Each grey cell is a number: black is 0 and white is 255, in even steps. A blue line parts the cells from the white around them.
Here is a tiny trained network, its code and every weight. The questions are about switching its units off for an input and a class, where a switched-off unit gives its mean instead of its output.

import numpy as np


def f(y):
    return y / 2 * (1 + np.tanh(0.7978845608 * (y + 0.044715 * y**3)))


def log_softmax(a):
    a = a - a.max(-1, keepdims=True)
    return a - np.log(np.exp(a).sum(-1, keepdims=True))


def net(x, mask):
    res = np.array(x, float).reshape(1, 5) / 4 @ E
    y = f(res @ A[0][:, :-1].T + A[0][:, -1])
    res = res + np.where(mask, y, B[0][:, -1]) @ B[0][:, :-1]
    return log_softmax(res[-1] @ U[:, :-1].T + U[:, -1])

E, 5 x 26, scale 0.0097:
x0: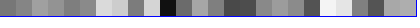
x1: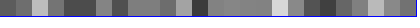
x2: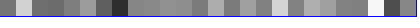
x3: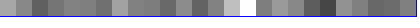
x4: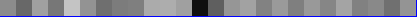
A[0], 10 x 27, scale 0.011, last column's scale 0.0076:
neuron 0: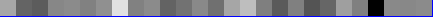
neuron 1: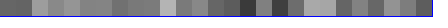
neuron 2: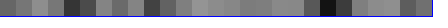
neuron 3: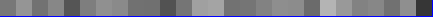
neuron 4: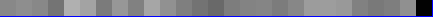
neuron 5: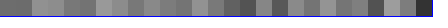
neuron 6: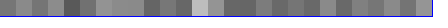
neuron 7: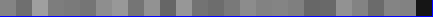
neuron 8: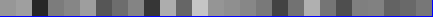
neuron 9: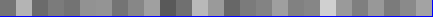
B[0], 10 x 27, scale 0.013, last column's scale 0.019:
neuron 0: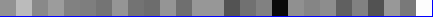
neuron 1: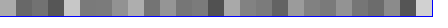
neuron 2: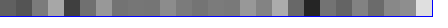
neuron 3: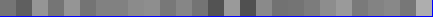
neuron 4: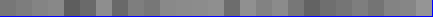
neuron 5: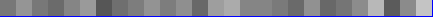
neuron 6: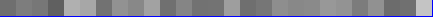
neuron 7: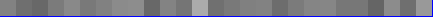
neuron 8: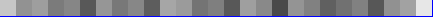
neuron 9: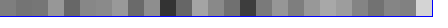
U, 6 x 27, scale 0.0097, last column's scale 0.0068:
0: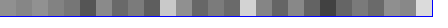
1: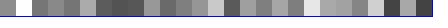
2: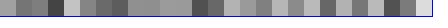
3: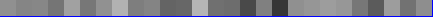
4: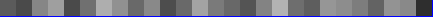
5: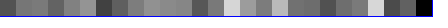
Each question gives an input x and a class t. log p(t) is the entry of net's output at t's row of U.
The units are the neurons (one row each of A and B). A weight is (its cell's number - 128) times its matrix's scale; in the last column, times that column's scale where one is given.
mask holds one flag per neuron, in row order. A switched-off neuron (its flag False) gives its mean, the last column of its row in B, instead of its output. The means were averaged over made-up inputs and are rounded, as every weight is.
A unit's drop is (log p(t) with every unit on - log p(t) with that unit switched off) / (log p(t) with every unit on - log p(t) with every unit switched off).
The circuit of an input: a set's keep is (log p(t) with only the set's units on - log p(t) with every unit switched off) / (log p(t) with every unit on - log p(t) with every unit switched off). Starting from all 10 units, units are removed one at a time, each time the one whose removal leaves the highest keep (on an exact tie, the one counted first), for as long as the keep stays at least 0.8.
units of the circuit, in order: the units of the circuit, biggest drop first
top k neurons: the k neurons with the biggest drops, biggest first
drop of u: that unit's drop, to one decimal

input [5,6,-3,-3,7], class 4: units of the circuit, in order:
[neuron 0]
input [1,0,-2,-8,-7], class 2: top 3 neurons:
[neuron 0; neuron 5; neuron 6]
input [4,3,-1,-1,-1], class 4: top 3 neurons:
[neuron 0; neuron 1; neuron 8]
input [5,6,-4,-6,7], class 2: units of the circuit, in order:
[neuron 0; neuron 9]
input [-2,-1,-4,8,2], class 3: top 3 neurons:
[neuron 0; neuron 8; neuron 2]
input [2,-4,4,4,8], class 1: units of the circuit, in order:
[neuron 8; neuron 1]
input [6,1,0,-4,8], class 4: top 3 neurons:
[neuron 0; neuron 8; neuron 4]
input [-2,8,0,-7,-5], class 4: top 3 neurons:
[neuron 2; neuron 8; neuron 5]
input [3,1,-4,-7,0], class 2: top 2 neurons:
[neuron 0; neuron 5]
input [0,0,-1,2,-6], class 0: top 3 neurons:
[neuron 9; neuron 2; neuron 1]
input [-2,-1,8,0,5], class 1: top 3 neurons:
[neuron 1; neuron 2; neuron 3]
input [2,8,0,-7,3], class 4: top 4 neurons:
[neuron 8; neuron 0; neuron 5; neuron 6]
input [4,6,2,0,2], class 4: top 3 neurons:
[neuron 0; neuron 5; neuron 1]
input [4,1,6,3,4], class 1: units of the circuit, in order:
[neuron 1]
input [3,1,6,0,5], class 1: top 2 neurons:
[neuron 2; neuron 1]
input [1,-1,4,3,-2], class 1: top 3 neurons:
[neuron 2; neuron 1; neuron 0]
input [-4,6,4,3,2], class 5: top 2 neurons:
[neuron 8; neuron 0]
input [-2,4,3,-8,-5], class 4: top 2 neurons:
[neuron 2; neuron 0]
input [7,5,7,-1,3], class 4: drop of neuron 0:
0.1
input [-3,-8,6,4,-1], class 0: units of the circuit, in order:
[neuron 8]
